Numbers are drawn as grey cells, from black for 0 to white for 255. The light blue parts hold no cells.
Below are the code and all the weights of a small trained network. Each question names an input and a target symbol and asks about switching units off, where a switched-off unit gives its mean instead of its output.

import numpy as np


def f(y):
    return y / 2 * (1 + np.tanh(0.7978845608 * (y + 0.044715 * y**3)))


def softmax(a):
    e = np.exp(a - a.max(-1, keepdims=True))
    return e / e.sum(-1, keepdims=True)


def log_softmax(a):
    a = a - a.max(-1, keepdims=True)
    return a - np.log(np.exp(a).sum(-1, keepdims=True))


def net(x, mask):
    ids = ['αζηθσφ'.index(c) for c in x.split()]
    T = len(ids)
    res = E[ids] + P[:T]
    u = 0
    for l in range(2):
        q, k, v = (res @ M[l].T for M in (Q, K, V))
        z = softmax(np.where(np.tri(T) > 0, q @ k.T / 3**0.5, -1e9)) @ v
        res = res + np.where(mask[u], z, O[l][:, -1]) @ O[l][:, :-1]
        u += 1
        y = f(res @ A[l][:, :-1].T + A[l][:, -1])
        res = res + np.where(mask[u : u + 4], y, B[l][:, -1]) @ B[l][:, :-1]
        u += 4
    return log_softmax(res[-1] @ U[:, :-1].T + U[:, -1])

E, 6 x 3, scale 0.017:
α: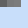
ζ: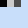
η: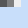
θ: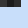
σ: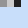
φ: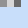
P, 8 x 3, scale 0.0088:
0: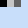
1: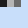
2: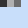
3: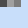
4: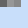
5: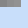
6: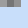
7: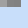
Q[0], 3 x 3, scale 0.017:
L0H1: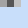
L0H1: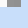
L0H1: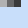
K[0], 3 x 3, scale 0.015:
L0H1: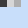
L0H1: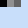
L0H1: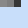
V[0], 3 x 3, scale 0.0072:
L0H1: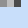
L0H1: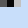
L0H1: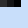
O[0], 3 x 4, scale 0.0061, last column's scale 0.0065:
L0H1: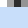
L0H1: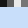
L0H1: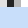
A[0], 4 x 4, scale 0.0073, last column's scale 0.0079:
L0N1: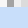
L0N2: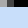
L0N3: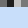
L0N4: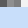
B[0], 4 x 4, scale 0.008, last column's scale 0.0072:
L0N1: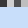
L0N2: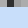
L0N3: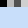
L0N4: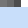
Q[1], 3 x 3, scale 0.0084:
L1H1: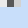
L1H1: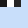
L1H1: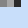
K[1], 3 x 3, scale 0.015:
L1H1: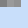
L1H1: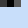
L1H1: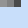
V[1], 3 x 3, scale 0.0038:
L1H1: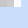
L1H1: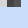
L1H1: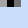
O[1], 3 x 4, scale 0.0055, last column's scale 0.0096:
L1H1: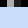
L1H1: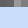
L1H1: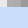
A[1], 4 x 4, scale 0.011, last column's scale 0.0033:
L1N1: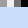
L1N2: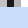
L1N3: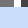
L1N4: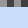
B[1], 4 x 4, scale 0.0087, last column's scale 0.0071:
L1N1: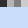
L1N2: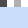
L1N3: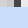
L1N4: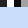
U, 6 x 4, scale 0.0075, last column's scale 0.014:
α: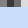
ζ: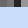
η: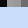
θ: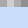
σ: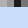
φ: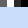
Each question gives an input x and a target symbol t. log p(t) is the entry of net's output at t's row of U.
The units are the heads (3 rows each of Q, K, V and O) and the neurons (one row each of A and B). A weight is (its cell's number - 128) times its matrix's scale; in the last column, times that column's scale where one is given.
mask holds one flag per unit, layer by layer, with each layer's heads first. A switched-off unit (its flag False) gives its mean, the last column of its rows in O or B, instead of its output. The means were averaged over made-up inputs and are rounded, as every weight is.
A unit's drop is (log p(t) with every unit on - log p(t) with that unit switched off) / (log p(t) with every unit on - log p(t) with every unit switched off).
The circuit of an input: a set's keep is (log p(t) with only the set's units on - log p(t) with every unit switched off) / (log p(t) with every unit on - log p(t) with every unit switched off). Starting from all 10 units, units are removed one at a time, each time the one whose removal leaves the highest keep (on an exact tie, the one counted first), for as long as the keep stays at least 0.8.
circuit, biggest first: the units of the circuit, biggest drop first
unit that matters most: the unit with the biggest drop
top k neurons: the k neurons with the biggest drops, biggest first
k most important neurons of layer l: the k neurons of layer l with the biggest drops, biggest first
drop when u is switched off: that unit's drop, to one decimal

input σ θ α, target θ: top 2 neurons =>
L0N2, L1N2
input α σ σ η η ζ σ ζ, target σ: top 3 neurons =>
L1N2, L0N1, L0N3
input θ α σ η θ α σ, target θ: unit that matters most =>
L1H1
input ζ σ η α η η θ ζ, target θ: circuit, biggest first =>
L1H1, L0H1, L1N3
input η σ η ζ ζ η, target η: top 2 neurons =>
L0N3, L0N2
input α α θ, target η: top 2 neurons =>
L1N2, L1N3
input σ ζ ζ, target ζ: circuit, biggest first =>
L1N2, L1N3, L1H1, L0H1
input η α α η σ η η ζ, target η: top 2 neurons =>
L1N3, L0N2
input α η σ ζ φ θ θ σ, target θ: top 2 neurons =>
L0N1, L0N3
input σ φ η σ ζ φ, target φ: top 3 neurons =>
L0N1, L1N1, L0N4
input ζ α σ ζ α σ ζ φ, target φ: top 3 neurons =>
L0N1, L1N1, L0N2
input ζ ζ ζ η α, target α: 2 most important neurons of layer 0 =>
L0N1, L0N3
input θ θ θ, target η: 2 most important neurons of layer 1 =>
L1N2, L1N4
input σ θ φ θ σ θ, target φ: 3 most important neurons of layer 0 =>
L0N2, L0N3, L0N1
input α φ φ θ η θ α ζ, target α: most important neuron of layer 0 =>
L0N4
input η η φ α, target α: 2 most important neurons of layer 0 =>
L0N3, L0N1
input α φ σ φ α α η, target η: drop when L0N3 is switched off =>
0.3
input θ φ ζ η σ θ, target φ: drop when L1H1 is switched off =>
-0.2
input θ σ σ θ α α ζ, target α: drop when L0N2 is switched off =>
0.1
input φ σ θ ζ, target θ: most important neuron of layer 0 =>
L0N3
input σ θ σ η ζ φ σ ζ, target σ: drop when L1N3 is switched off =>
-0.2
